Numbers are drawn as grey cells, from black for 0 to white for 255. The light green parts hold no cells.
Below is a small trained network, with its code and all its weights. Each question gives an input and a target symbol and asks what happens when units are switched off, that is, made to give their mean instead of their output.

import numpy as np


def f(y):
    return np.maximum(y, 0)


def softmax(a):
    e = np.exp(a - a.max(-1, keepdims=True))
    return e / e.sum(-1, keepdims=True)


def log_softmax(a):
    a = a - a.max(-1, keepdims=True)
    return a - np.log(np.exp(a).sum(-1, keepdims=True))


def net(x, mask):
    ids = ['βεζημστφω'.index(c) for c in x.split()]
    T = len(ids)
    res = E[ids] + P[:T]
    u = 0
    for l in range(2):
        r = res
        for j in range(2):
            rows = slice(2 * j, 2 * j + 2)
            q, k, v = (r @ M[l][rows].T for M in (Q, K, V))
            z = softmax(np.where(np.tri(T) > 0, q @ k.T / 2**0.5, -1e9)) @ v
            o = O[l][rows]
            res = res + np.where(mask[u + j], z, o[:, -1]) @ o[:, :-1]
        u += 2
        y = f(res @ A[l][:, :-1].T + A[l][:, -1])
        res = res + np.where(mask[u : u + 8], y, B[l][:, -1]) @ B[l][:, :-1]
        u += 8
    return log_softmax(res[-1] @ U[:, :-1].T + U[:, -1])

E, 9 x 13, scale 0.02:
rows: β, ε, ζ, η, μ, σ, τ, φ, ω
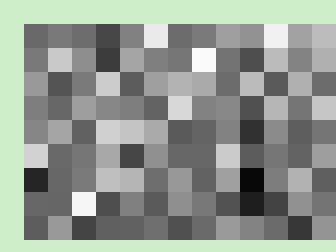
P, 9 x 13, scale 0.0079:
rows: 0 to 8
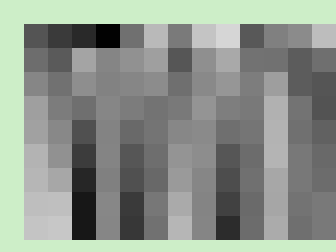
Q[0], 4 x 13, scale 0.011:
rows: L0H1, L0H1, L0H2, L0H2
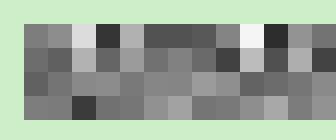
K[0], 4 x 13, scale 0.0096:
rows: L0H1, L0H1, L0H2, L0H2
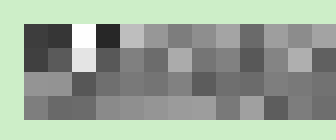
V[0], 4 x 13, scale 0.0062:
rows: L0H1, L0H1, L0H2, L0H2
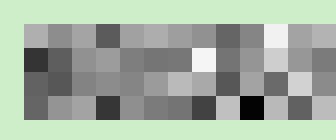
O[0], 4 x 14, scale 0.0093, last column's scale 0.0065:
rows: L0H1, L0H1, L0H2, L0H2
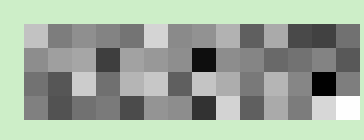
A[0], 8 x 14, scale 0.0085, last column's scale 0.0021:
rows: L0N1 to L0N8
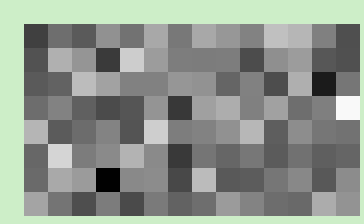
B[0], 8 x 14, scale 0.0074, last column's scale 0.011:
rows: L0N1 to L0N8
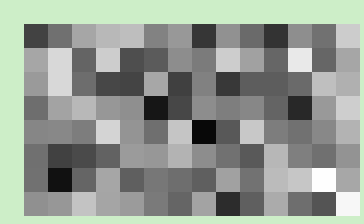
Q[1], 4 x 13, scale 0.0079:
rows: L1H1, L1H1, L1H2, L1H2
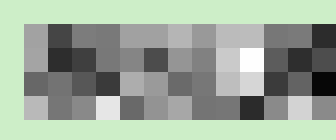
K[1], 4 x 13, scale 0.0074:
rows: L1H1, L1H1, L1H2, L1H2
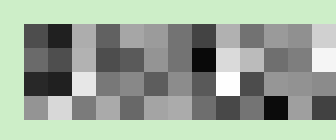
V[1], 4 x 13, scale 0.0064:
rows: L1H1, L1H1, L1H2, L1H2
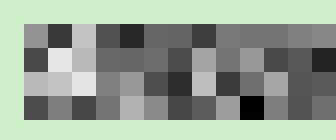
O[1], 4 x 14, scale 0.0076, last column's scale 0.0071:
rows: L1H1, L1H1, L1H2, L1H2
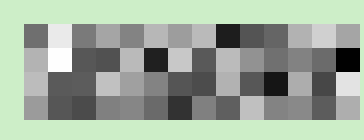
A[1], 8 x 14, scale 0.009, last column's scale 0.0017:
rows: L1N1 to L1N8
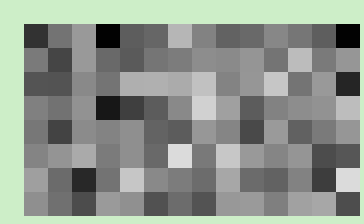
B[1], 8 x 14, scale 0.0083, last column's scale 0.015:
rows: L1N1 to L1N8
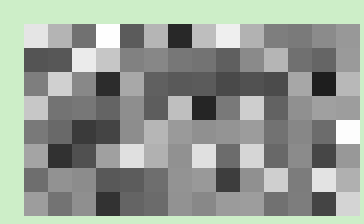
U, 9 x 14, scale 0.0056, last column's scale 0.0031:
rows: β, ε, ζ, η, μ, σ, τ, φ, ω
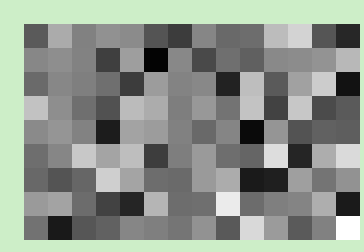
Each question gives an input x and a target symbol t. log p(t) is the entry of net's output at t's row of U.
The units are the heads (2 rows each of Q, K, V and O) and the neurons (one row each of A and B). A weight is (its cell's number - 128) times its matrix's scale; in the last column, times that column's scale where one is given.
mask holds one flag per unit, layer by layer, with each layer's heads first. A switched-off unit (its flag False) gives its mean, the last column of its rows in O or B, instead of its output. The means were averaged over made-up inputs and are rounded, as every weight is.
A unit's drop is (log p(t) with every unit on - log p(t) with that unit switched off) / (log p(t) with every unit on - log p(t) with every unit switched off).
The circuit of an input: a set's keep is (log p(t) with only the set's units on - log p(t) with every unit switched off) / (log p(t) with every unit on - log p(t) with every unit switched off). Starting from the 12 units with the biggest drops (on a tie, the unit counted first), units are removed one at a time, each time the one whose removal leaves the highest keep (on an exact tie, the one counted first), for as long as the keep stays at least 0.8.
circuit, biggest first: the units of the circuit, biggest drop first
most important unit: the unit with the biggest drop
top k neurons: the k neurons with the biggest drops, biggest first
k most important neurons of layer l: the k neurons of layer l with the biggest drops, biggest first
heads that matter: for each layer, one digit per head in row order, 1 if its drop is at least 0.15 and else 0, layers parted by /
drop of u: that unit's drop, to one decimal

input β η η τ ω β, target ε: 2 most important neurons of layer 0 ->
[L0N4, L0N8]
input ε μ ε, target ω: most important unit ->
L1H2
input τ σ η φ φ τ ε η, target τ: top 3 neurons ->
[L0N8, L0N7, L0N1]
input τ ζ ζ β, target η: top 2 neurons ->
[L0N2, L1N6]
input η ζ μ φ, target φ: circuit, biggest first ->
[L1N1, L1H2, L0N5]
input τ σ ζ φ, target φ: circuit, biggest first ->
[L1N1, L1H2, L0N8]
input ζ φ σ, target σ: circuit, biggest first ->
[L1H2, L0N8]
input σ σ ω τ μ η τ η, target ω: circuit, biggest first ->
[L1H2, L1H1]
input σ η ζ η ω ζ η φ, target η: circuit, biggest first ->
[L1H1, L1N6, L0N3, L0H2]
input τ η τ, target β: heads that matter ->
01 / 01
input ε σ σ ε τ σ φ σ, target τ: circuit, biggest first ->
[L0N8, L1H2, L0H1]
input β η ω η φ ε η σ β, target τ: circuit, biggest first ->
[L0N8, L1H2, L0N1, L0H1]
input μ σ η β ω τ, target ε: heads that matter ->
00 / 10
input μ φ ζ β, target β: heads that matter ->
01 / 00
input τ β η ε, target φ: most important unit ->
L0H1
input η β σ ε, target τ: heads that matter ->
00 / 01
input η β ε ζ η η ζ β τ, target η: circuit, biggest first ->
[L1N6, L1H1, L0H2]
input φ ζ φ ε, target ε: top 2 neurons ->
[L0N7, L1N4]
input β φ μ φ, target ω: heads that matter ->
00 / 01
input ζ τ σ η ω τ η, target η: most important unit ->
L0N3
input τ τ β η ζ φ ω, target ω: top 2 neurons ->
[L0N7, L0N4]
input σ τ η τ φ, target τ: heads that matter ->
01 / 11
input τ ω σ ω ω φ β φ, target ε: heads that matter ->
00 / 11
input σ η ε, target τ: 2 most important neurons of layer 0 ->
[L0N8, L0N4]
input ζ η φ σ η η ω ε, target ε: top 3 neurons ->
[L0N7, L0N3, L1N4]
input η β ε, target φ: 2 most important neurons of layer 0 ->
[L0N4, L0N7]
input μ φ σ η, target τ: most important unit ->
L0N8
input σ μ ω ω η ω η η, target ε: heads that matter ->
00 / 10
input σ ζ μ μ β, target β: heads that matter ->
01 / 01
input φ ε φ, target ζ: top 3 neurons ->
[L0N7, L0N8, L1N4]
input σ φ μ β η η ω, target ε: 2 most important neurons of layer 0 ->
[L0N4, L0N8]
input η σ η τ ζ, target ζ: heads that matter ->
00 / 00
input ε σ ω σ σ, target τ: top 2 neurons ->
[L0N8, L1N7]
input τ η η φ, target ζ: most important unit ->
L1H1
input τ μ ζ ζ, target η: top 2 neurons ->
[L0N3, L1N6]
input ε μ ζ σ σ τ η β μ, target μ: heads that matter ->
00 / 01
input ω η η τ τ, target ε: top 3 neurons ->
[L0N8, L1N7, L0N4]
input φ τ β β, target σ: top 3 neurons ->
[L0N4, L0N5, L1N5]
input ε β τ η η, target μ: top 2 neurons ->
[L0N7, L1N3]
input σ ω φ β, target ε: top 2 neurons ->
[L0N8, L0N4]
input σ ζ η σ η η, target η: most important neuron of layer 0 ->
[L0N5]
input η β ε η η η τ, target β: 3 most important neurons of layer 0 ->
[L0N7, L0N8, L0N4]
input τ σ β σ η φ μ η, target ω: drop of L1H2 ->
0.5
